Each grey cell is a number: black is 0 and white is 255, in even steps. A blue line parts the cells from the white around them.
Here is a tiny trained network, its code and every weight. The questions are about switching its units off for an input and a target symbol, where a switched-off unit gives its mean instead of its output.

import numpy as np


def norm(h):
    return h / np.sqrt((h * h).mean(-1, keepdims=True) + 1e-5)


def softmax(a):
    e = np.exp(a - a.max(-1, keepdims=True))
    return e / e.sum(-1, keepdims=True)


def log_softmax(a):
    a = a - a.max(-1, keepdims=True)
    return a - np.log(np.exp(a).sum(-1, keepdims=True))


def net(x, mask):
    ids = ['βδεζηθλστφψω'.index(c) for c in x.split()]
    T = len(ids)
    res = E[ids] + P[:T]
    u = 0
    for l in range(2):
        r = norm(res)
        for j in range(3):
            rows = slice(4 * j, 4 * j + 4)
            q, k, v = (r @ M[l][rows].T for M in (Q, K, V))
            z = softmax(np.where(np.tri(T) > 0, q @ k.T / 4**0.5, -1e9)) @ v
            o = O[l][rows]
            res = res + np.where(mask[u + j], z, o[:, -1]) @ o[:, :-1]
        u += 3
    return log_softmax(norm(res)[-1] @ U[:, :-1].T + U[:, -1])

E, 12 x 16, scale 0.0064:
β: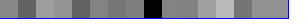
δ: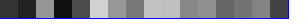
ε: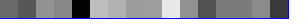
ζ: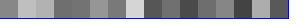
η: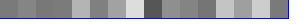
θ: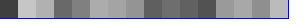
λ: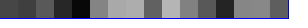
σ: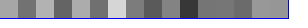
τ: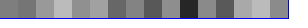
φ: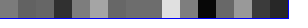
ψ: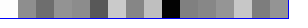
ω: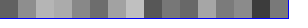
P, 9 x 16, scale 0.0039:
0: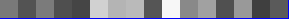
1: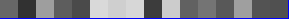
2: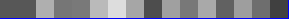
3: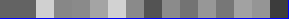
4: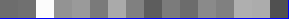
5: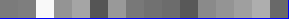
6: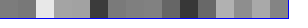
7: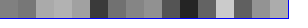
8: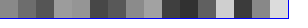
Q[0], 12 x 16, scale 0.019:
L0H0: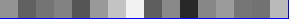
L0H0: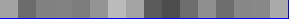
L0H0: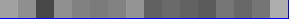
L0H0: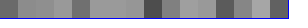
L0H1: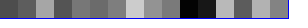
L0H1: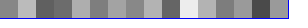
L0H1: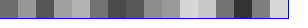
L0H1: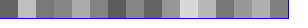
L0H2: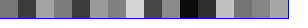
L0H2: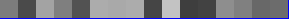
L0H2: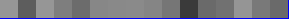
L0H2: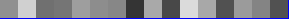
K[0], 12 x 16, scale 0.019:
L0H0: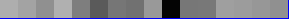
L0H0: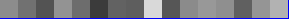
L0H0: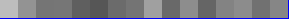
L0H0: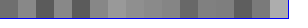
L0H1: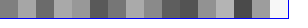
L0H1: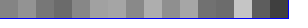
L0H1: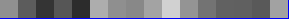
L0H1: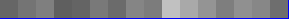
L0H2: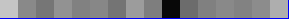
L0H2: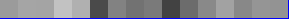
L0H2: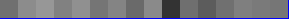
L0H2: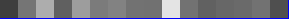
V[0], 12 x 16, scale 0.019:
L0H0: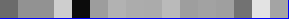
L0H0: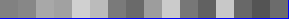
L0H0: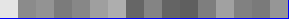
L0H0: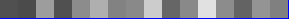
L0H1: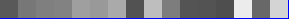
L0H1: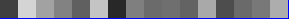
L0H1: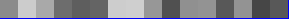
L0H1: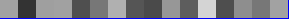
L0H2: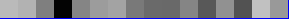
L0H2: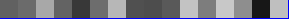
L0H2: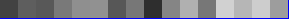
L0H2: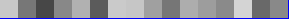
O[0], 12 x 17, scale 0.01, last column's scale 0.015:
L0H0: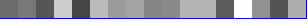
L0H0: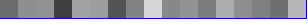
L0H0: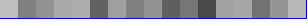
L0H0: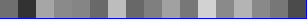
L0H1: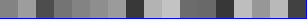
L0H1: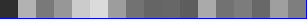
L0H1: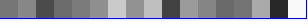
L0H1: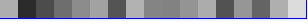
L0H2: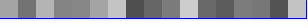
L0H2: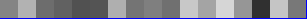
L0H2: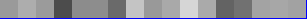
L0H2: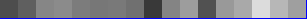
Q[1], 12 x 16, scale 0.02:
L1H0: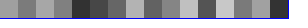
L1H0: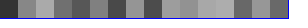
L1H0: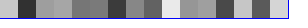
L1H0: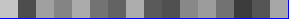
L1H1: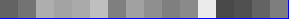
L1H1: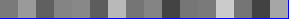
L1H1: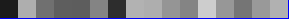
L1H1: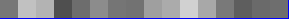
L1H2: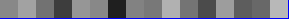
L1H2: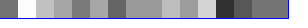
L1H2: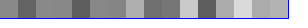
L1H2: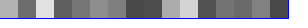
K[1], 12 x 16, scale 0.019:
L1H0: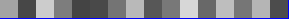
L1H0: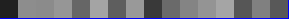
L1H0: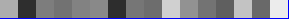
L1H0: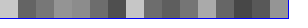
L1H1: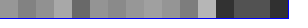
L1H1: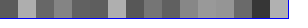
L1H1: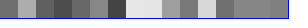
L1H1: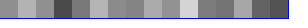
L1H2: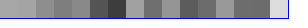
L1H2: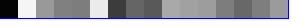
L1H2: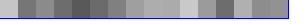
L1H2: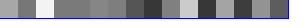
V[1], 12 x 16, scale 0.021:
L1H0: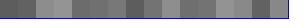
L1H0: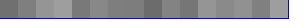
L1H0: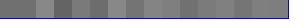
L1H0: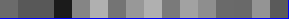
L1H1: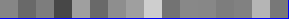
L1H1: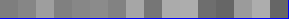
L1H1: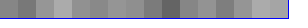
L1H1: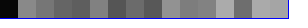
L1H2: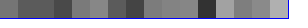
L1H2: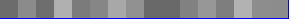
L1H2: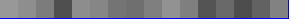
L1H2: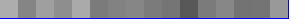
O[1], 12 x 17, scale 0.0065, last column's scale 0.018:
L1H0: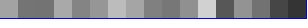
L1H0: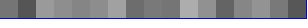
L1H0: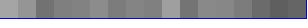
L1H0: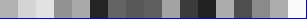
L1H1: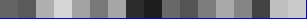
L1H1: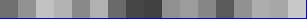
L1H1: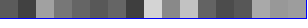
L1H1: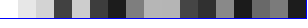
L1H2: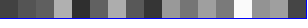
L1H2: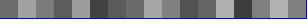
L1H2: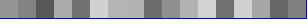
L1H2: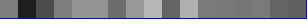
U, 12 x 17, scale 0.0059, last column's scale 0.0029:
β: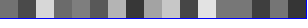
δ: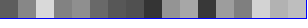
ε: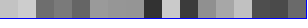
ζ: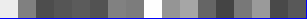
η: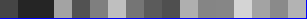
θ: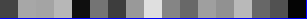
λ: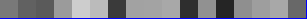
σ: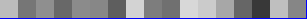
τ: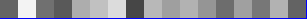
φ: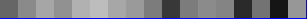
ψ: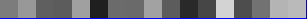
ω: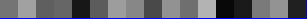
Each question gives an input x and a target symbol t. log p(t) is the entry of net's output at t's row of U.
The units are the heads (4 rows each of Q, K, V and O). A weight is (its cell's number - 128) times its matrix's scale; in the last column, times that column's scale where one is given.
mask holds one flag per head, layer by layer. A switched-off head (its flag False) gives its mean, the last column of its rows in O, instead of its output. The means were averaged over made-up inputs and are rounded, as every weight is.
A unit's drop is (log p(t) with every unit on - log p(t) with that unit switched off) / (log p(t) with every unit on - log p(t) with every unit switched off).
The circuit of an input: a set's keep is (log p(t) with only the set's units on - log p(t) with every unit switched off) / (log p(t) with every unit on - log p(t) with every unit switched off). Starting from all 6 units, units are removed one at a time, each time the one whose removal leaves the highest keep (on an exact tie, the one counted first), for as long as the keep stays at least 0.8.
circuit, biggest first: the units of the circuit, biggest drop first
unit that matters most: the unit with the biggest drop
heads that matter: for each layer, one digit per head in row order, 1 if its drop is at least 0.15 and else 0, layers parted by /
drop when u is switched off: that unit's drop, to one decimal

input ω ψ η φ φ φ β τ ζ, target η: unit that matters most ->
L1H0
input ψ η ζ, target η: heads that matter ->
100 / 100
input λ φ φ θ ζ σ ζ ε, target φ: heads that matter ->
011 / 000
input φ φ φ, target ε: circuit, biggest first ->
(L1H2, L0H0, L1H1)
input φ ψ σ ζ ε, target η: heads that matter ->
101 / 100
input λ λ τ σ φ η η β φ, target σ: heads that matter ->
001 / 000
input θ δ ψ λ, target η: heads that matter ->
100 / 100
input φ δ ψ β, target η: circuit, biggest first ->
(L1H0, L0H2)
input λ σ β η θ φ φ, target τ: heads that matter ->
010 / 000
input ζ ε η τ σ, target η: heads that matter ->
000 / 010
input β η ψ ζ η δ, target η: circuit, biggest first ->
(L0H2, L1H0)
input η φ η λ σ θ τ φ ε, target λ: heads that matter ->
001 / 000
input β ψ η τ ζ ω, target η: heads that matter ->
000 / 100
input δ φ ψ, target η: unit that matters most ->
L1H1
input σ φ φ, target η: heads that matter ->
000 / 010
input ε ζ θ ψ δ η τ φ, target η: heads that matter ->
101 / 100
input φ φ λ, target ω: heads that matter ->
100 / 001
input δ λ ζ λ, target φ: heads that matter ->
010 / 000
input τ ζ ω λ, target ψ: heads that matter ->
001 / 000
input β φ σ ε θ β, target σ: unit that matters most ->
L0H2
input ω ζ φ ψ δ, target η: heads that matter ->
010 / 000
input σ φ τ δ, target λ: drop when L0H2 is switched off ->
0.5
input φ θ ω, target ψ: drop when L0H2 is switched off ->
0.9
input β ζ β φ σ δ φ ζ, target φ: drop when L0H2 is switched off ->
0.3
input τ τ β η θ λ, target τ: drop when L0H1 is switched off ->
0.3
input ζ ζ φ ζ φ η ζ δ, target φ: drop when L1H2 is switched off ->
0.1
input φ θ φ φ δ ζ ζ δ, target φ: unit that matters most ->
L0H1
